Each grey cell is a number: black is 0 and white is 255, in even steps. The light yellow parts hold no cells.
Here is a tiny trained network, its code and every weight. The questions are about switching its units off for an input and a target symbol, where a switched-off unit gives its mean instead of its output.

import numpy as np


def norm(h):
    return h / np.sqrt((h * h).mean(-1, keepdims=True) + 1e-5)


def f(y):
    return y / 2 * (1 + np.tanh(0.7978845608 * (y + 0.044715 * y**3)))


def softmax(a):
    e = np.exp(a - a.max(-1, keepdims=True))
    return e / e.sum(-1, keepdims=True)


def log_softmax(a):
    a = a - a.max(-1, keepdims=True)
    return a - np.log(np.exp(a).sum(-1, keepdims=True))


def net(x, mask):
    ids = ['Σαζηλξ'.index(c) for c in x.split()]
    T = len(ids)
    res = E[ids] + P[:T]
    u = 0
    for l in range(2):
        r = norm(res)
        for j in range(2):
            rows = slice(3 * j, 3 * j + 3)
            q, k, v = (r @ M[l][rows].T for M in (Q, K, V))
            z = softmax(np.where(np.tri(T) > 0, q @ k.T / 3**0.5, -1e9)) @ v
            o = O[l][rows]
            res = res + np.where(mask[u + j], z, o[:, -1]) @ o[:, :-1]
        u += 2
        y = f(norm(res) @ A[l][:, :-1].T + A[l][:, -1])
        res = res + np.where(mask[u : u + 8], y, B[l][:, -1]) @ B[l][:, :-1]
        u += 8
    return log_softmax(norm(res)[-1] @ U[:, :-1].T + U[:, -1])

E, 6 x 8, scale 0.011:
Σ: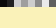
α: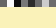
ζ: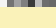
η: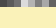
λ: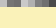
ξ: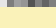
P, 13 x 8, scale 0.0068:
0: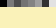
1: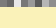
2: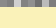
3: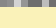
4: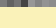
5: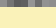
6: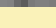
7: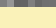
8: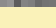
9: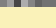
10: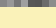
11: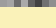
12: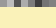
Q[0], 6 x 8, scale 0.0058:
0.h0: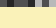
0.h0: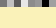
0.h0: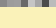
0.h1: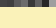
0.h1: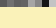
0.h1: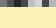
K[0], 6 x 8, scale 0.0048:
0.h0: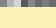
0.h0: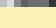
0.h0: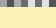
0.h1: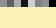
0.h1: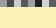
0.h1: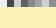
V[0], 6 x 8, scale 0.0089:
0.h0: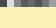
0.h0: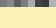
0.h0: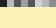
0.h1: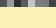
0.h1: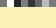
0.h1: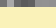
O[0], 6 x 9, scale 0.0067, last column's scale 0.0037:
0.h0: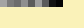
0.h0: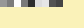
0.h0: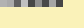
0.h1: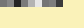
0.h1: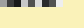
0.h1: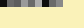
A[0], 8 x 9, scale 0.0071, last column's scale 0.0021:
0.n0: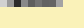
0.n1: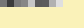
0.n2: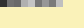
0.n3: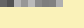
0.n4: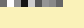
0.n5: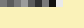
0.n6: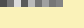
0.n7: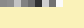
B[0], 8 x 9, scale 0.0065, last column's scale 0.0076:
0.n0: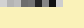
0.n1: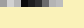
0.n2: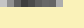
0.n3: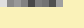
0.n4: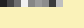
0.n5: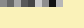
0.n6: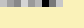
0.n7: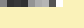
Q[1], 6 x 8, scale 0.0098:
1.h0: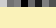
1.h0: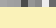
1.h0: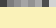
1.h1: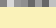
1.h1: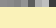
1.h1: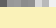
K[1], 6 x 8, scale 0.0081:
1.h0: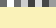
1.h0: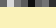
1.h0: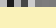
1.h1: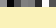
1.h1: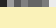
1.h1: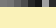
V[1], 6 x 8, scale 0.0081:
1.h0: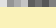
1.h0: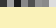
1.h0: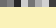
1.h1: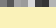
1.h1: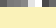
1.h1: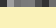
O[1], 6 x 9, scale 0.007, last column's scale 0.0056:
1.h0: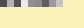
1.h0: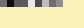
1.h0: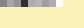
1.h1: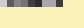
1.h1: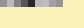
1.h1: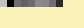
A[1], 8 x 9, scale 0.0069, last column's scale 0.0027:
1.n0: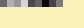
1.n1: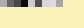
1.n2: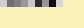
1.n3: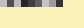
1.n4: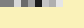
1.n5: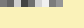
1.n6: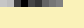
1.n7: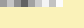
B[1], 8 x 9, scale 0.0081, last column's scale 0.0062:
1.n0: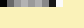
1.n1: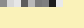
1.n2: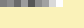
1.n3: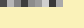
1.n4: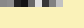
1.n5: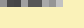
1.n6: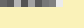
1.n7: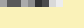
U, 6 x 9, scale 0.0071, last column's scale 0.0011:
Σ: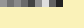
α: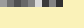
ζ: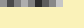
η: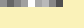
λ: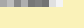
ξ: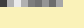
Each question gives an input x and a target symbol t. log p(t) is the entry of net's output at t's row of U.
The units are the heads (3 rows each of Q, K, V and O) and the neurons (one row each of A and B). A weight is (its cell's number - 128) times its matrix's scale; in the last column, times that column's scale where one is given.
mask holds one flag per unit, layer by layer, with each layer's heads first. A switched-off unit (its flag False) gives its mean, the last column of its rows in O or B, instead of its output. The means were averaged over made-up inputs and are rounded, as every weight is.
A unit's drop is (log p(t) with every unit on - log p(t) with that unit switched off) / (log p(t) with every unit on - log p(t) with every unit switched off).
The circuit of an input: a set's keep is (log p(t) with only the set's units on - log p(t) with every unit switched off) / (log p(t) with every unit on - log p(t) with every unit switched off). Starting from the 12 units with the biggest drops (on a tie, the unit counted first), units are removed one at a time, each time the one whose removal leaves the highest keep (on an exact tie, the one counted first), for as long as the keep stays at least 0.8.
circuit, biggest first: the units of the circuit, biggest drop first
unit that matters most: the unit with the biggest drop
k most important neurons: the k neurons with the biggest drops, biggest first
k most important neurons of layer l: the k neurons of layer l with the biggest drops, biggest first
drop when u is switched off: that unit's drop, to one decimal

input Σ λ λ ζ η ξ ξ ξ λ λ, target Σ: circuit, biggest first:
1.h1, 0.n6
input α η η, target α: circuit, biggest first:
0.h1
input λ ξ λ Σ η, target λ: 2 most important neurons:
0.n6, 1.n7
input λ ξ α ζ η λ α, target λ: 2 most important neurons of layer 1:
1.n7, 1.n0
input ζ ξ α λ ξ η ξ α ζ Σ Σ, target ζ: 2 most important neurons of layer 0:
0.n0, 0.n7
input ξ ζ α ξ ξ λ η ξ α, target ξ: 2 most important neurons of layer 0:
0.n0, 0.n7
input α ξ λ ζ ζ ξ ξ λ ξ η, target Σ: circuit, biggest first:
0.h1, 1.h1
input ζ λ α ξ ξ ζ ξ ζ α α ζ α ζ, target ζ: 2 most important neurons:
0.n0, 0.n5
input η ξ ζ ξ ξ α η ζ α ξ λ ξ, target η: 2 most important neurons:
0.n6, 0.n2
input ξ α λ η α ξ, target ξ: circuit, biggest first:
0.n7, 1.n0
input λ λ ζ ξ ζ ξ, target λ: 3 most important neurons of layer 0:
0.n6, 0.n4, 0.n3
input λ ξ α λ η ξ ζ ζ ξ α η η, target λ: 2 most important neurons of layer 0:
0.n7, 0.n0
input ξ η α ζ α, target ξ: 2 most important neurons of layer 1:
1.n4, 1.n0
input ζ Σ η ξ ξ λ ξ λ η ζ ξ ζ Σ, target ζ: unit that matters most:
1.h0
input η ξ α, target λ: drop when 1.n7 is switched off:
0.2
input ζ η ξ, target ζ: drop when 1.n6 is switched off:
0.0
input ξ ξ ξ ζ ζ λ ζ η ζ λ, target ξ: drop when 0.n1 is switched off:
0.1
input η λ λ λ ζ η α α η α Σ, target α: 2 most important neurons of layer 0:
0.n0, 0.n4
